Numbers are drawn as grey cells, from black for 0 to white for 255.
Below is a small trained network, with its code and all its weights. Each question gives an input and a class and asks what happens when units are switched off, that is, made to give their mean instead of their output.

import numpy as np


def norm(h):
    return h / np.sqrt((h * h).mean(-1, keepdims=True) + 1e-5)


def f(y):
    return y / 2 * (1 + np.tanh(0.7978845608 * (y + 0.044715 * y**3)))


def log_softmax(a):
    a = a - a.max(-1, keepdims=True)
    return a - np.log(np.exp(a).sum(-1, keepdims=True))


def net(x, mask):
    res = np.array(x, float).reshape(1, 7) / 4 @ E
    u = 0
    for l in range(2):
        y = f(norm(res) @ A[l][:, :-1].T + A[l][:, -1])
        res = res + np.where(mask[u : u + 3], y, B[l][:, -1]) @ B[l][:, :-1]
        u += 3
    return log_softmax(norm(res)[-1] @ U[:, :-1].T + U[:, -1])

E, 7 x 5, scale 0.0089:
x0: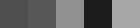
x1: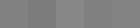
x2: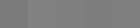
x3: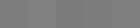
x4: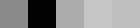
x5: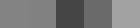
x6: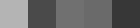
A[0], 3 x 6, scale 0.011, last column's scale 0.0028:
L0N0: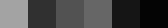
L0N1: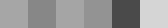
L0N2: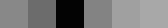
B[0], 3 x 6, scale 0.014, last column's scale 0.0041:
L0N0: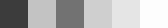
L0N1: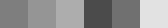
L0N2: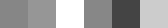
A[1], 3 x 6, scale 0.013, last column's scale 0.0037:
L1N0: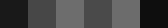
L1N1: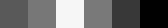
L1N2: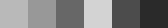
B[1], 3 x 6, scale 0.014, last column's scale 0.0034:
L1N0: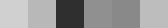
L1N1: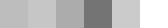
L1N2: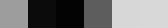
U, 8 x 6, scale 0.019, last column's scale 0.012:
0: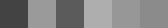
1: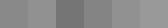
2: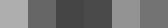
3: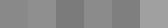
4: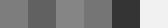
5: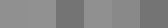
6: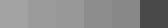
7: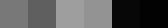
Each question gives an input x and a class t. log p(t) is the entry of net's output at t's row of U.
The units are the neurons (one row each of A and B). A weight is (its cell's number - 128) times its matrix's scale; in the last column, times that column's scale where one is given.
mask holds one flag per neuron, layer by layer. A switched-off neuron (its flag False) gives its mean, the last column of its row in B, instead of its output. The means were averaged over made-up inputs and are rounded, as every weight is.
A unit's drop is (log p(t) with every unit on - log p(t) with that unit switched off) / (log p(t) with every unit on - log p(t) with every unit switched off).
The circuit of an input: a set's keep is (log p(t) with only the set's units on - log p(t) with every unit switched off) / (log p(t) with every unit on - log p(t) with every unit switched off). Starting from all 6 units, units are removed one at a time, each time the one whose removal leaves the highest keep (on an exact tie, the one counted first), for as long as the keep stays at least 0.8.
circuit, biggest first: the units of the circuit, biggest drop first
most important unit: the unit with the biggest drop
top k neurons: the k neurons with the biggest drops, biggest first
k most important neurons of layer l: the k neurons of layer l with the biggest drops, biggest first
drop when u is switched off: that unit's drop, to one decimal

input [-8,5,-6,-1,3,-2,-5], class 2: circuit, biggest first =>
[L1N2, L0N0]
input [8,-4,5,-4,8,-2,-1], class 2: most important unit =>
L0N0
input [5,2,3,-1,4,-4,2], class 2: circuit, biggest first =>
[L0N2, L1N0]
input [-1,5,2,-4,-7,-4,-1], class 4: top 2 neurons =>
[L0N2, L0N0]
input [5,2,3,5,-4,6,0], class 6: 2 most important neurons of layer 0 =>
[L0N2, L0N0]
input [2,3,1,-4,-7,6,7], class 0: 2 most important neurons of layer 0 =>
[L0N0, L0N1]
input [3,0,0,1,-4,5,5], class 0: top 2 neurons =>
[L0N0, L0N1]
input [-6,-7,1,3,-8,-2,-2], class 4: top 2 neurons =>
[L0N0, L1N1]
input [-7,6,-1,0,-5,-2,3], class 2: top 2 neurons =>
[L1N2, L0N2]
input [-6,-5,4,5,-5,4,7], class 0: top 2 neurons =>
[L0N0, L1N1]
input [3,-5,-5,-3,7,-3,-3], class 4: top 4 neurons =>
[L0N0, L1N1, L0N2, L0N1]
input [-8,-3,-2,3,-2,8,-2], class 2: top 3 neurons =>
[L1N2, L0N0, L0N1]
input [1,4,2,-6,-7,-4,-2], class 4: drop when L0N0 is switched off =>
0.5
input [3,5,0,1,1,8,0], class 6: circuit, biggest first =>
[L0N2]
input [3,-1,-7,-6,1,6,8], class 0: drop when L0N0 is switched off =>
0.7
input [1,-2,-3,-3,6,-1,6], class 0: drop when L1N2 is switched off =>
0.0
